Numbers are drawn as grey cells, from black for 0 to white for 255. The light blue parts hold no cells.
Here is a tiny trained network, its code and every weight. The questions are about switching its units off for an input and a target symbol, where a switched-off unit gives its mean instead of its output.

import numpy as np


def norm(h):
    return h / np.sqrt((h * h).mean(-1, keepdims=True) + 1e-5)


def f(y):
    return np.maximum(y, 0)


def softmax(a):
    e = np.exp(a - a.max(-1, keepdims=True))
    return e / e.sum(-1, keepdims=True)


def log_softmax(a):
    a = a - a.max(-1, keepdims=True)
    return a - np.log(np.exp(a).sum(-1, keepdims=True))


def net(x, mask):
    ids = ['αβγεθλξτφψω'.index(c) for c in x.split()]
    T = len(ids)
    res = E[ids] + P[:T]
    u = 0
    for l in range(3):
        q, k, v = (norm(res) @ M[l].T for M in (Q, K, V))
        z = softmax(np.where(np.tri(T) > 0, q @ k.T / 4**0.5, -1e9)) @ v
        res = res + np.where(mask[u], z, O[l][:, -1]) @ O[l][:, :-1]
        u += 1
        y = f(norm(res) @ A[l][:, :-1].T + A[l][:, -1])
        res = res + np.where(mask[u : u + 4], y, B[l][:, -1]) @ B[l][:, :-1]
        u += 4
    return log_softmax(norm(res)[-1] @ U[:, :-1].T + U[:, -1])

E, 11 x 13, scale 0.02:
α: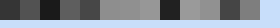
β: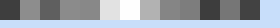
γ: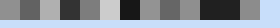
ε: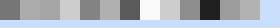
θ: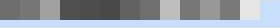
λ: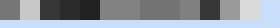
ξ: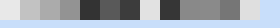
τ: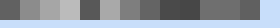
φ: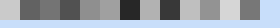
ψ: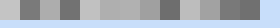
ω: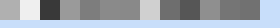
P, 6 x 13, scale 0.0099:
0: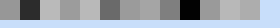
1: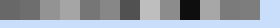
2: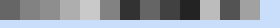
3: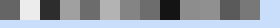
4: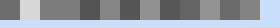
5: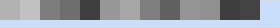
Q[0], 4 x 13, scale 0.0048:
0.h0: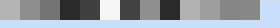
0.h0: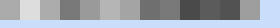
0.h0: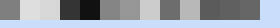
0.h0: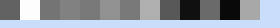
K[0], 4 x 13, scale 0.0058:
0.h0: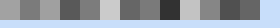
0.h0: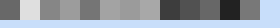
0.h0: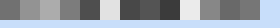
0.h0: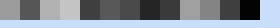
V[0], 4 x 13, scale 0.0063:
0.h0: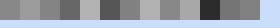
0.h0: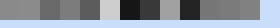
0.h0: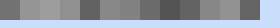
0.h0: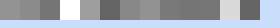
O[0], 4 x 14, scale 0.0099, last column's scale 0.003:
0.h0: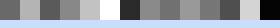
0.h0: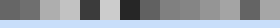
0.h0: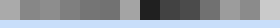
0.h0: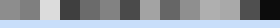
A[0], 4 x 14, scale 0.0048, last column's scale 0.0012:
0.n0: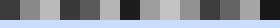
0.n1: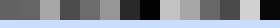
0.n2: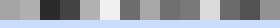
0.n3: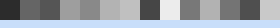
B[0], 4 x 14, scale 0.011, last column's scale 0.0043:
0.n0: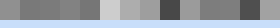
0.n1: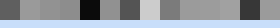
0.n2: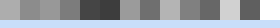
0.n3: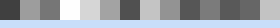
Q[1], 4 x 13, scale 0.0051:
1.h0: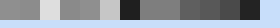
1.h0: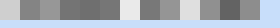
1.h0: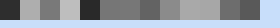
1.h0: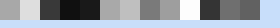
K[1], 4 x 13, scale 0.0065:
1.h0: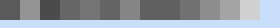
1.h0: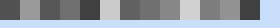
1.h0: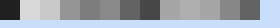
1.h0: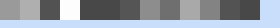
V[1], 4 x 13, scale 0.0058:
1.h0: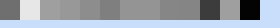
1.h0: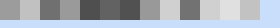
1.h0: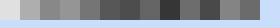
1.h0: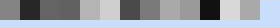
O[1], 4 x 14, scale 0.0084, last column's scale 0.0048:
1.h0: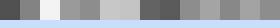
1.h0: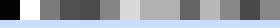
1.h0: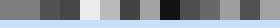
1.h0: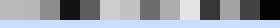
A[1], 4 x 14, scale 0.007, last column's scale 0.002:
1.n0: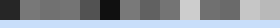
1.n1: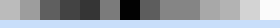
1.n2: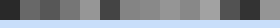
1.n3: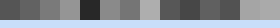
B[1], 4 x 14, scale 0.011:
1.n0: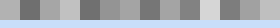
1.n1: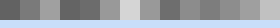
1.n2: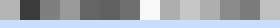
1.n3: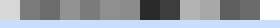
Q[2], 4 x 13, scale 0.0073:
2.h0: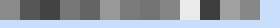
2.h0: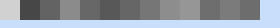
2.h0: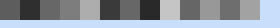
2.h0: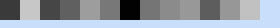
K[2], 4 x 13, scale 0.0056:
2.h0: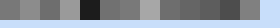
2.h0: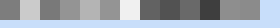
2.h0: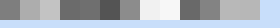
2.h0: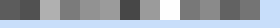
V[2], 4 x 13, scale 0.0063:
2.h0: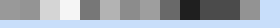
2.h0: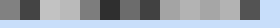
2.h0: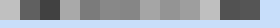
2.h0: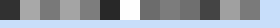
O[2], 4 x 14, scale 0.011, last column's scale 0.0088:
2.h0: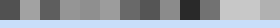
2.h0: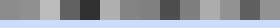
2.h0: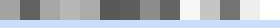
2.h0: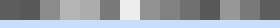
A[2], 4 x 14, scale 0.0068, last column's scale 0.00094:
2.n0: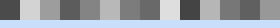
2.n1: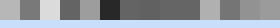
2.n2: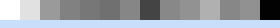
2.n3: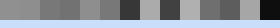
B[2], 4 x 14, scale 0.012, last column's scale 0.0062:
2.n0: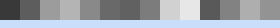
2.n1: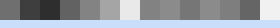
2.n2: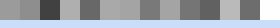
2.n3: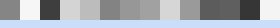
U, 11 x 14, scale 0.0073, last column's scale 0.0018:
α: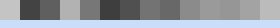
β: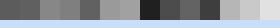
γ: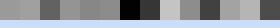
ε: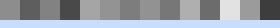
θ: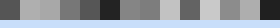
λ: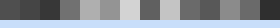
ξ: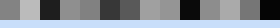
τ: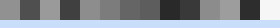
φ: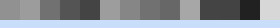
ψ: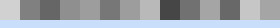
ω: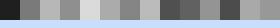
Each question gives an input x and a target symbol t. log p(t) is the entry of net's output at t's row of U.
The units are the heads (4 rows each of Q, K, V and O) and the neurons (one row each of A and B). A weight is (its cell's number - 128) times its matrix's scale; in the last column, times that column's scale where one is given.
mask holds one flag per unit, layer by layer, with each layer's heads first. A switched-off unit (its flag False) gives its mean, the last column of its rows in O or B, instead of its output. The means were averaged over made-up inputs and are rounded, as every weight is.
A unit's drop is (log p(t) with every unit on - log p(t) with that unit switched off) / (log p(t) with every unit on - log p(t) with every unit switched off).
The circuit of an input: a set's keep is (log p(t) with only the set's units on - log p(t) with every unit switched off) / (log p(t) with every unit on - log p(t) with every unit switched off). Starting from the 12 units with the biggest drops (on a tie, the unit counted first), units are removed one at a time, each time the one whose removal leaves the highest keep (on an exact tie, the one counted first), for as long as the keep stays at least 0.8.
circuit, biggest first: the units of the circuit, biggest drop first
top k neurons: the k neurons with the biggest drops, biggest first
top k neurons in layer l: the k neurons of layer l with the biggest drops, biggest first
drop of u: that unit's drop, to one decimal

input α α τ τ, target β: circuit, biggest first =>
1.n2, 2.h0
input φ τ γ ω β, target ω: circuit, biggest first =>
1.h0
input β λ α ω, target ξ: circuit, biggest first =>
1.n0, 0.n2, 1.n3
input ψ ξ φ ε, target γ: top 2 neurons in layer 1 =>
1.n3, 1.n2
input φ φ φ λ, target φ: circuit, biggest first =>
1.h0, 2.h0
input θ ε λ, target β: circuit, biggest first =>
1.n2, 2.h0
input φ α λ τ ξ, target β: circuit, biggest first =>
0.h0, 1.n2, 2.h0, 1.n1
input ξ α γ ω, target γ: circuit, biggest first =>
0.h0, 2.h0, 1.n2
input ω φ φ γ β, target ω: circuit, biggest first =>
0.n3, 2.n2
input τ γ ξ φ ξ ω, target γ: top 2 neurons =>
2.n0, 1.n3
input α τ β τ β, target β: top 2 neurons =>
1.n2, 2.n3
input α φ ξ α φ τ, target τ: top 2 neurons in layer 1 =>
1.n2, 1.n0
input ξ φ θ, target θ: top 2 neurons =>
0.n1, 1.n1
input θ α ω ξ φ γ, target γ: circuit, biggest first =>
0.h0
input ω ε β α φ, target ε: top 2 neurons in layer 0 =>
0.n2, 0.n3
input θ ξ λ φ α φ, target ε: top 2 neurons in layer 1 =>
1.n1, 1.n3
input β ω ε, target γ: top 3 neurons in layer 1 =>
1.n1, 1.n3, 1.n0
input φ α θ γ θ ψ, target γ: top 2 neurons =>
1.n2, 1.n3
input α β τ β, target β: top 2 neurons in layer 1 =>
1.n2, 1.n0
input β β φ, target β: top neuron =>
1.n2
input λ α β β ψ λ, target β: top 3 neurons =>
1.n2, 2.n3, 1.n1
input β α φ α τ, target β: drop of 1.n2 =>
0.2
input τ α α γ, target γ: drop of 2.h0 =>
0.3
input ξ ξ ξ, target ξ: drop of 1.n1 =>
0.0
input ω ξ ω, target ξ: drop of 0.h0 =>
-0.1
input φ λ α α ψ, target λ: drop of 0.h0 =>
0.0
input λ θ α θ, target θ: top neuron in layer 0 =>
0.n1
